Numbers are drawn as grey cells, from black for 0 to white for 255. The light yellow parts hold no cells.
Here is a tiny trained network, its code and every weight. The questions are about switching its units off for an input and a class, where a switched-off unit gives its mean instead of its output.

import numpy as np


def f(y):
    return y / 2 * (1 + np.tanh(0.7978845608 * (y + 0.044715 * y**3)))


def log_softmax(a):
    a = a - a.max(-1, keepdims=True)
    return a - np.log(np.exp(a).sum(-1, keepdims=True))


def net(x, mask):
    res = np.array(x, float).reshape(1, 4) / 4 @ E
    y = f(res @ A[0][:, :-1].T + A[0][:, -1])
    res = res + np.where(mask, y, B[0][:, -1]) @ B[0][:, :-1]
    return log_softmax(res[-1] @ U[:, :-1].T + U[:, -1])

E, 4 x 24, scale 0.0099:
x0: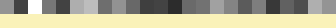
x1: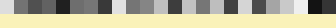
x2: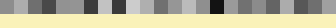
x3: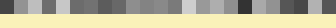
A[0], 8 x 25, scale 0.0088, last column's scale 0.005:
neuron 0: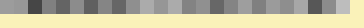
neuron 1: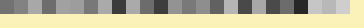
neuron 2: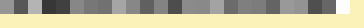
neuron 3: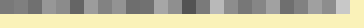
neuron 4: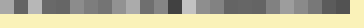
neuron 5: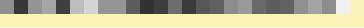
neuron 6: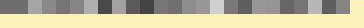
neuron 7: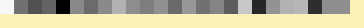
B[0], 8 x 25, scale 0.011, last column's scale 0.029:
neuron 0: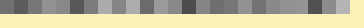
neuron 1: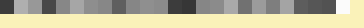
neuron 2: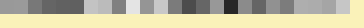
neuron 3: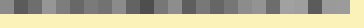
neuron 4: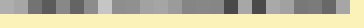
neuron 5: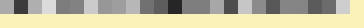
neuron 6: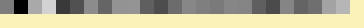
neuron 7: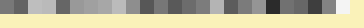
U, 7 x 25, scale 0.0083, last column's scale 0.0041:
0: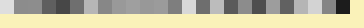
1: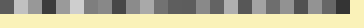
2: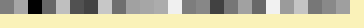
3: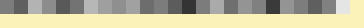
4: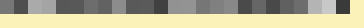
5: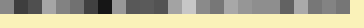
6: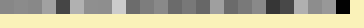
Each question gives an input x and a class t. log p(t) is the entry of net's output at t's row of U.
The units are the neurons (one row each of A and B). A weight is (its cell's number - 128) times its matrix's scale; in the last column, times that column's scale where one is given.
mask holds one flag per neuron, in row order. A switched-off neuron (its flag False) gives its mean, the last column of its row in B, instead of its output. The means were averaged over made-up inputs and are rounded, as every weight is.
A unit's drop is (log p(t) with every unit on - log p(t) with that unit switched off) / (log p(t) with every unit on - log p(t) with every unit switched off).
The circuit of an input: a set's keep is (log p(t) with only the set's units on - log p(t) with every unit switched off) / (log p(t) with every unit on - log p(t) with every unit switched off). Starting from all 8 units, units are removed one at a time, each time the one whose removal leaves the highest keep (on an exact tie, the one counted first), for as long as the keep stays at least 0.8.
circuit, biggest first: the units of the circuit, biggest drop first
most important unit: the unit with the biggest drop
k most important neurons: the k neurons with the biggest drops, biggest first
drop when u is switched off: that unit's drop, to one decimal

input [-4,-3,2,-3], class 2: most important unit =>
neuron 7
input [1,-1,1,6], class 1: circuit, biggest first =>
(neuron 7; neuron 5)
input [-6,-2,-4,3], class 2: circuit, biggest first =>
(neuron 7; neuron 5)
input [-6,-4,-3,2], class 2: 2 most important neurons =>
(neuron 7; neuron 5)
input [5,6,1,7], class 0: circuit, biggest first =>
(neuron 1; neuron 4; neuron 2)
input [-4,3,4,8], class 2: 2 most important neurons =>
(neuron 7; neuron 1)
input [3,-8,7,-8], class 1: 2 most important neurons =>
(neuron 1; neuron 7)
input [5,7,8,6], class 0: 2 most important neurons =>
(neuron 1; neuron 4)
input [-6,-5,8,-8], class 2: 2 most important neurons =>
(neuron 7; neuron 0)
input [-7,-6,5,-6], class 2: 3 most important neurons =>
(neuron 7; neuron 0; neuron 5)
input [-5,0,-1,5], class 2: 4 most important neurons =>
(neuron 7; neuron 1; neuron 5; neuron 6)
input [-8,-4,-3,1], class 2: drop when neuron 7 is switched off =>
0.3
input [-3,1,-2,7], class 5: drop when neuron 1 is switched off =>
0.2
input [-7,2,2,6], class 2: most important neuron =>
(neuron 7)
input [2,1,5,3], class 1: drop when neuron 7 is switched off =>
0.1
